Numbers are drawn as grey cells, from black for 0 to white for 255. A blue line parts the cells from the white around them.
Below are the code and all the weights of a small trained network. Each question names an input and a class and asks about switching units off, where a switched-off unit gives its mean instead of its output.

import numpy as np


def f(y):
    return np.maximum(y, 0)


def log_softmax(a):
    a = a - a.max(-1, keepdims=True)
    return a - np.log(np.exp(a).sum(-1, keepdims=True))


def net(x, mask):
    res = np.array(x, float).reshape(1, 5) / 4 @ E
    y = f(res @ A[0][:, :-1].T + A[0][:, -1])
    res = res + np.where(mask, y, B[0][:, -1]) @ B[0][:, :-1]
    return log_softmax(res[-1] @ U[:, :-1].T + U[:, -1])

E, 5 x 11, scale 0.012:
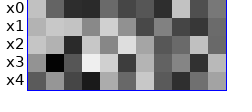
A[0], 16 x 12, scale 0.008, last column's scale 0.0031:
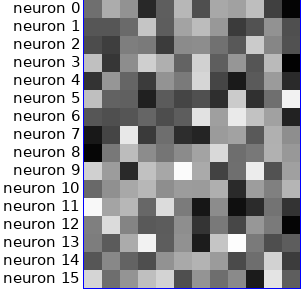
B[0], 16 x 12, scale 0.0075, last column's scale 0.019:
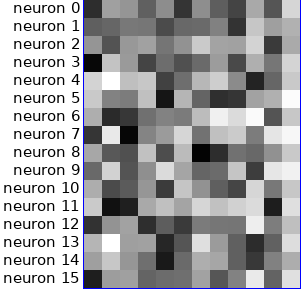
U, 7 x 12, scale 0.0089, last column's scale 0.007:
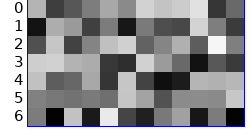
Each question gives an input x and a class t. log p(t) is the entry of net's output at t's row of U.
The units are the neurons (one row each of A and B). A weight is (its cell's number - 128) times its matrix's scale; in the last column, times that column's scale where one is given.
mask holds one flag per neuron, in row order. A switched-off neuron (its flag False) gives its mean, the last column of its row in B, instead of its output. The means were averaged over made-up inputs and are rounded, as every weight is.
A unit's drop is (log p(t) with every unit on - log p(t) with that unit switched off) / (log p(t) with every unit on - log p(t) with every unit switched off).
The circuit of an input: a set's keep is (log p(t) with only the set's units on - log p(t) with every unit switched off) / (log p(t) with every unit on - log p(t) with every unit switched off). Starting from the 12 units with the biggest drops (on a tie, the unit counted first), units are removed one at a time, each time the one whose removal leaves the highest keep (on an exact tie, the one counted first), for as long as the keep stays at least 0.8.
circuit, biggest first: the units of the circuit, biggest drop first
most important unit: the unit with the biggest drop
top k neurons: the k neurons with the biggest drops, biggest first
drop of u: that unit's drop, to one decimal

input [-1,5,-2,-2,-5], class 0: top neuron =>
neuron 11
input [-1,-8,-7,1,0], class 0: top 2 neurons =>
neuron 6; neuron 9
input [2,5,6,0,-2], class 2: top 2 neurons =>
neuron 9; neuron 6
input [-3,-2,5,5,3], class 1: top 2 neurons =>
neuron 7; neuron 3
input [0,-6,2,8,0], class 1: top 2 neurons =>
neuron 3; neuron 11
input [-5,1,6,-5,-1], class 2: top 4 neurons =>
neuron 9; neuron 5; neuron 15; neuron 3
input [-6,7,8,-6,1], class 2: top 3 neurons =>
neuron 9; neuron 6; neuron 2
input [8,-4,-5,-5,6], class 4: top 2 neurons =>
neuron 5; neuron 13
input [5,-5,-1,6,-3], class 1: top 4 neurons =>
neuron 3; neuron 11; neuron 15; neuron 8
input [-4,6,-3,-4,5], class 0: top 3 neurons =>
neuron 11; neuron 13; neuron 5
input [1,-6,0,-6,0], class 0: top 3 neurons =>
neuron 6; neuron 3; neuron 2
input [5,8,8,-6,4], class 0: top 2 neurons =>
neuron 11; neuron 7
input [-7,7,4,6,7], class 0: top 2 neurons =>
neuron 11; neuron 5
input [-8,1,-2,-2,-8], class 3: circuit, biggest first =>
neuron 13
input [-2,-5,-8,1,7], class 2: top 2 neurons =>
neuron 7; neuron 13
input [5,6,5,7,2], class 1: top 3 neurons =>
neuron 3; neuron 15; neuron 6
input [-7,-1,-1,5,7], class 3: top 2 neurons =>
neuron 4; neuron 14
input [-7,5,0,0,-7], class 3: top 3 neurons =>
neuron 13; neuron 5; neuron 7
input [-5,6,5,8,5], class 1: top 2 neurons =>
neuron 3; neuron 15
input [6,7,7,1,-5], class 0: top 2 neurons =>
neuron 11; neuron 7
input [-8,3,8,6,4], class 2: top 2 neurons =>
neuron 9; neuron 5
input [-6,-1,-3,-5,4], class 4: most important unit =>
neuron 8
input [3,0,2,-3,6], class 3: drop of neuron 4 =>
0.2
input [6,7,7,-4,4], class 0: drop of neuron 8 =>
0.1
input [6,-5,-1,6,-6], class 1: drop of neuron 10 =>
0.2
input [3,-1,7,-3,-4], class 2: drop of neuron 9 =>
0.6
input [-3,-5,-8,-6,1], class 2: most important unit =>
neuron 7
